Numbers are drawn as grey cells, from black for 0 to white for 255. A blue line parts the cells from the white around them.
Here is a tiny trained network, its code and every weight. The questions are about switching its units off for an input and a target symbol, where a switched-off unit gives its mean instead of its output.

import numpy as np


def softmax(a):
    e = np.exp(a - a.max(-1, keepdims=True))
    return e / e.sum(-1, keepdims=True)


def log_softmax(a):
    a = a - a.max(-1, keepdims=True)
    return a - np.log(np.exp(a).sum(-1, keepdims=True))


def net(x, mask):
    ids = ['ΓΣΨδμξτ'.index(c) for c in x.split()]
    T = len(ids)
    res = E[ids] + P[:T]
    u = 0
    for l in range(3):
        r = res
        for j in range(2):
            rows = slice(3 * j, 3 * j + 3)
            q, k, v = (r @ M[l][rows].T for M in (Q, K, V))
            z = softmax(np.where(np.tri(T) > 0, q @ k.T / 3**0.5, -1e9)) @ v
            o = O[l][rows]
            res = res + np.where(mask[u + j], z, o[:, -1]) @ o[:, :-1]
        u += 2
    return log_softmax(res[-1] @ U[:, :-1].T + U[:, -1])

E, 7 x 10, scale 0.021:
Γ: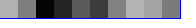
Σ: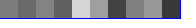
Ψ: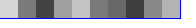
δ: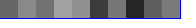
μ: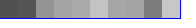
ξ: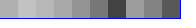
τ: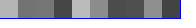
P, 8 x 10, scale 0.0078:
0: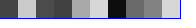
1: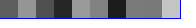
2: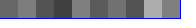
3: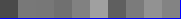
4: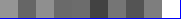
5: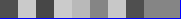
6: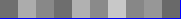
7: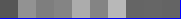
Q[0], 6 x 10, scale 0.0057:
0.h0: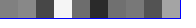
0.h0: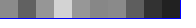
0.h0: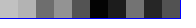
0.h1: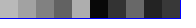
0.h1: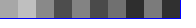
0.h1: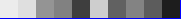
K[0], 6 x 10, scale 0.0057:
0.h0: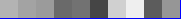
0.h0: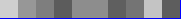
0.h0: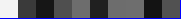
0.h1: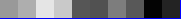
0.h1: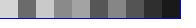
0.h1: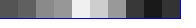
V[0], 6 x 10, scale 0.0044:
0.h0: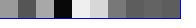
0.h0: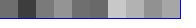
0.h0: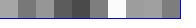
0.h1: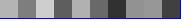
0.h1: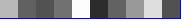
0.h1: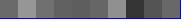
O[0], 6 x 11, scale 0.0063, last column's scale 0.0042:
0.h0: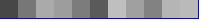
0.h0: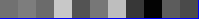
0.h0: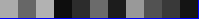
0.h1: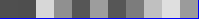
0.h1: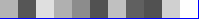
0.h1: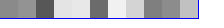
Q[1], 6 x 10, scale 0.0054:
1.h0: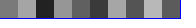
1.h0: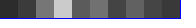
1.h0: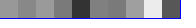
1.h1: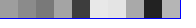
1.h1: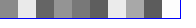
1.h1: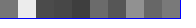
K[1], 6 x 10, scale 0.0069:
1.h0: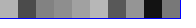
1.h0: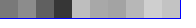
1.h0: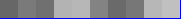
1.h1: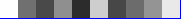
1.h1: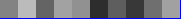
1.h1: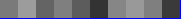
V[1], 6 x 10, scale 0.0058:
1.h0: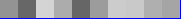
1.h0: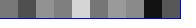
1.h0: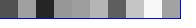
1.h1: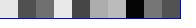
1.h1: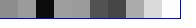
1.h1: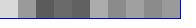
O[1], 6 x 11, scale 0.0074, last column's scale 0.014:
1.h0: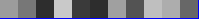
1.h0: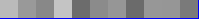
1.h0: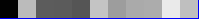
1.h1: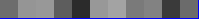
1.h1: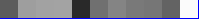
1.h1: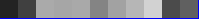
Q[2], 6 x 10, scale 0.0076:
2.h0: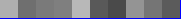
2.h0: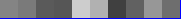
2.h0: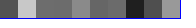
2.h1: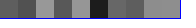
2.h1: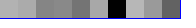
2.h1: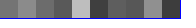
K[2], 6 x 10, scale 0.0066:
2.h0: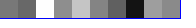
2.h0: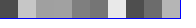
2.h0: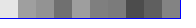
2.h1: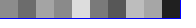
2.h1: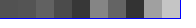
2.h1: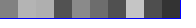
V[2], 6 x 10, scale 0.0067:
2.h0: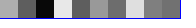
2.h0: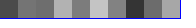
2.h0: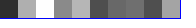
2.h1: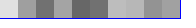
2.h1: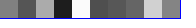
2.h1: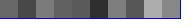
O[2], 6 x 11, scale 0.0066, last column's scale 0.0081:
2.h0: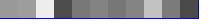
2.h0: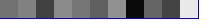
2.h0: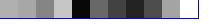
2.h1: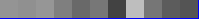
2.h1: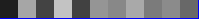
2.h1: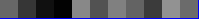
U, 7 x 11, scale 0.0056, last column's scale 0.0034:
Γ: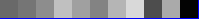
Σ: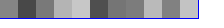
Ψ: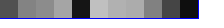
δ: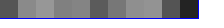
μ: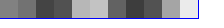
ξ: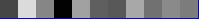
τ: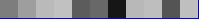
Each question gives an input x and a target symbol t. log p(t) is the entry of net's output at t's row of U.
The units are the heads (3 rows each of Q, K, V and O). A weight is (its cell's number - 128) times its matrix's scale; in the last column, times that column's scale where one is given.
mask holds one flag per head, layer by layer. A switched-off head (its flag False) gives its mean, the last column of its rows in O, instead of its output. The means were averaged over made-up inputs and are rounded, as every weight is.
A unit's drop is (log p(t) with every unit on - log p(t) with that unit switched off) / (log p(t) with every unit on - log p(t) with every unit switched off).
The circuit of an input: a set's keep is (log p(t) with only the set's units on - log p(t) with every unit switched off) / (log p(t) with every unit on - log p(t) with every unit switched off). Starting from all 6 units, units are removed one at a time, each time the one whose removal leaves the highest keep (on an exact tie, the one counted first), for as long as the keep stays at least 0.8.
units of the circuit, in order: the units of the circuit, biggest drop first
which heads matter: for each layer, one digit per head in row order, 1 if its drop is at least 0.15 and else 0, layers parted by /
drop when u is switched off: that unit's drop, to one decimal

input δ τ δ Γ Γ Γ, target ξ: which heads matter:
10 / 00 / 10
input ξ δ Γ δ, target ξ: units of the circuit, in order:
(1.h0, 2.h0)
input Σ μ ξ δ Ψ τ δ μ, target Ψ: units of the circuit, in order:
(1.h1)
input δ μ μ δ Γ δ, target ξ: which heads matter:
00 / 00 / 10
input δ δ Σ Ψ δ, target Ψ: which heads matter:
00 / 01 / 01
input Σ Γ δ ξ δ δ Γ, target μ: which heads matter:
10 / 11 / 10
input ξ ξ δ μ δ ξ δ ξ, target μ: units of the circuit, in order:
(2.h1, 0.h1, 1.h1)
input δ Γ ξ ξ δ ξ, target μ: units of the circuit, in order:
(2.h1, 0.h1)
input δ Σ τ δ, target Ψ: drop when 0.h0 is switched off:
0.2
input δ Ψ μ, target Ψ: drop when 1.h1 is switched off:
0.4
